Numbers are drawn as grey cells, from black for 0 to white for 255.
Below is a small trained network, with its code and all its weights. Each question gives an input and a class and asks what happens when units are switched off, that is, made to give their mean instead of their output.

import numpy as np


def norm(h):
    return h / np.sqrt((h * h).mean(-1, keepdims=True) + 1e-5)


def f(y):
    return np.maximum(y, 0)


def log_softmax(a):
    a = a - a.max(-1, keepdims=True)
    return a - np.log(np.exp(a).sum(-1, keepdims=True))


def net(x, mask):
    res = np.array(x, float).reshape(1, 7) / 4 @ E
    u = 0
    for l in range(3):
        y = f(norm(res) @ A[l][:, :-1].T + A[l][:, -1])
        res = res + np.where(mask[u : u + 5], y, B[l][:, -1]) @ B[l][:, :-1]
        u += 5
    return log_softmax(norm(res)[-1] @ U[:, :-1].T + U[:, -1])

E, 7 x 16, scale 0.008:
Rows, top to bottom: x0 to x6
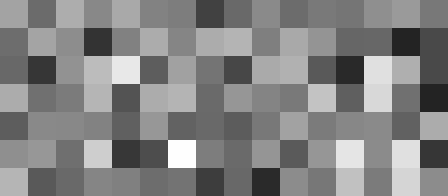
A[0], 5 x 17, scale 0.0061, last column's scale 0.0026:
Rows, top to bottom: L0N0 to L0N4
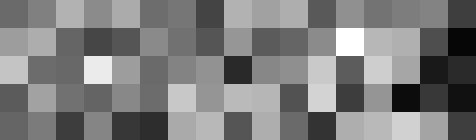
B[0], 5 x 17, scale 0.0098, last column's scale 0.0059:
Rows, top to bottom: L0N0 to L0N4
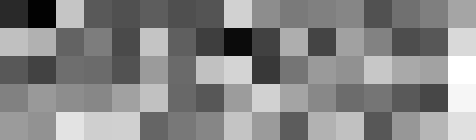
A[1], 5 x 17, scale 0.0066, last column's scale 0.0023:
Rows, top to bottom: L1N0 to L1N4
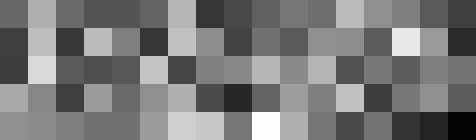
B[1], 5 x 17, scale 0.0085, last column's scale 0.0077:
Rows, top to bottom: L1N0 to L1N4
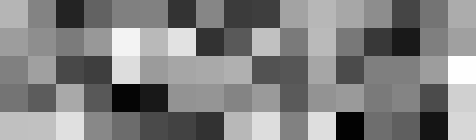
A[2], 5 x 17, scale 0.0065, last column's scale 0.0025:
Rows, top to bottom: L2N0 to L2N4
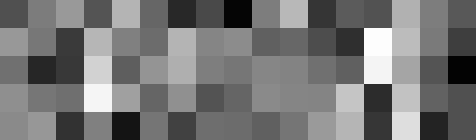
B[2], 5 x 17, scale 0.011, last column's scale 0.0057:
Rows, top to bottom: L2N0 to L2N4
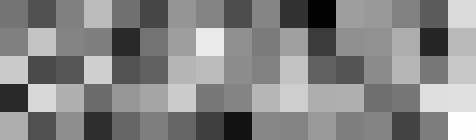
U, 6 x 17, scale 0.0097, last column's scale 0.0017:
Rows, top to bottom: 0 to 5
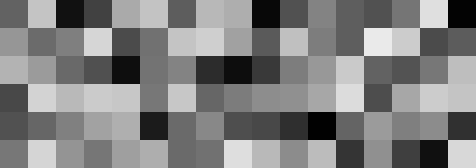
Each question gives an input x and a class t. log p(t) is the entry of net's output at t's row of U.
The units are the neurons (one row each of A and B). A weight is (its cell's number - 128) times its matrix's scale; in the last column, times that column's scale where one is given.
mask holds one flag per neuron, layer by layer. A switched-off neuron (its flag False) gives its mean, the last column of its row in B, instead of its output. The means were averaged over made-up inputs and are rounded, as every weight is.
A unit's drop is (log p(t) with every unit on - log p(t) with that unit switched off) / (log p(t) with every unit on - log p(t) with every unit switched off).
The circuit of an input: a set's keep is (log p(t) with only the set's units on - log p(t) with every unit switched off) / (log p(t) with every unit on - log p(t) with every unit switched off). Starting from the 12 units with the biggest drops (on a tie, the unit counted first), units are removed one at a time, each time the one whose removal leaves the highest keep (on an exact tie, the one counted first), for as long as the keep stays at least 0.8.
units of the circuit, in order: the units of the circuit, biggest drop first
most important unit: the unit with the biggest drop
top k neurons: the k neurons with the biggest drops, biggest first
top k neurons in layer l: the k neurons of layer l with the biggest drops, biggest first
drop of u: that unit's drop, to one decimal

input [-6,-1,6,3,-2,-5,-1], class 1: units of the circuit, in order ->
(L0N2; L2N2)
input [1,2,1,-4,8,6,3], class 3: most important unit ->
L0N4
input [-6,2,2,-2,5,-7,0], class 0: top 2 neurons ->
(L1N2; L0N3)
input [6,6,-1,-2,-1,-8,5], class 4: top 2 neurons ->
(L2N0; L0N2)
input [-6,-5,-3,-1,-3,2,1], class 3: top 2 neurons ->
(L0N4; L2N3)
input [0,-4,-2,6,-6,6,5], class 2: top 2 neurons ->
(L0N1; L2N4)
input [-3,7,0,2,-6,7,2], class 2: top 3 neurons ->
(L0N1; L2N4; L1N0)
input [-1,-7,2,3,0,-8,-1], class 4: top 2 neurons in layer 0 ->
(L0N2; L0N0)
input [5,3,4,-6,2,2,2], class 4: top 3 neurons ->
(L2N0; L0N0; L1N1)
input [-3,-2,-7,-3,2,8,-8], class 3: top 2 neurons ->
(L0N4; L1N1)
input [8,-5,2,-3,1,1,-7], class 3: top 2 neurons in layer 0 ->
(L0N4; L0N1)
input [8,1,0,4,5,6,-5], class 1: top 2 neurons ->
(L0N2; L2N2)
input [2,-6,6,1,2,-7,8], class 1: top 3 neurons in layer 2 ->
(L2N2; L2N1; L2N4)
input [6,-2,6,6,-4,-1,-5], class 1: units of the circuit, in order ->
(L0N2)
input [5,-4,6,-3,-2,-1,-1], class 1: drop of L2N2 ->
0.1
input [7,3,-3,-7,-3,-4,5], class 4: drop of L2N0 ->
0.2
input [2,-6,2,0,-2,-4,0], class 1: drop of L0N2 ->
0.1
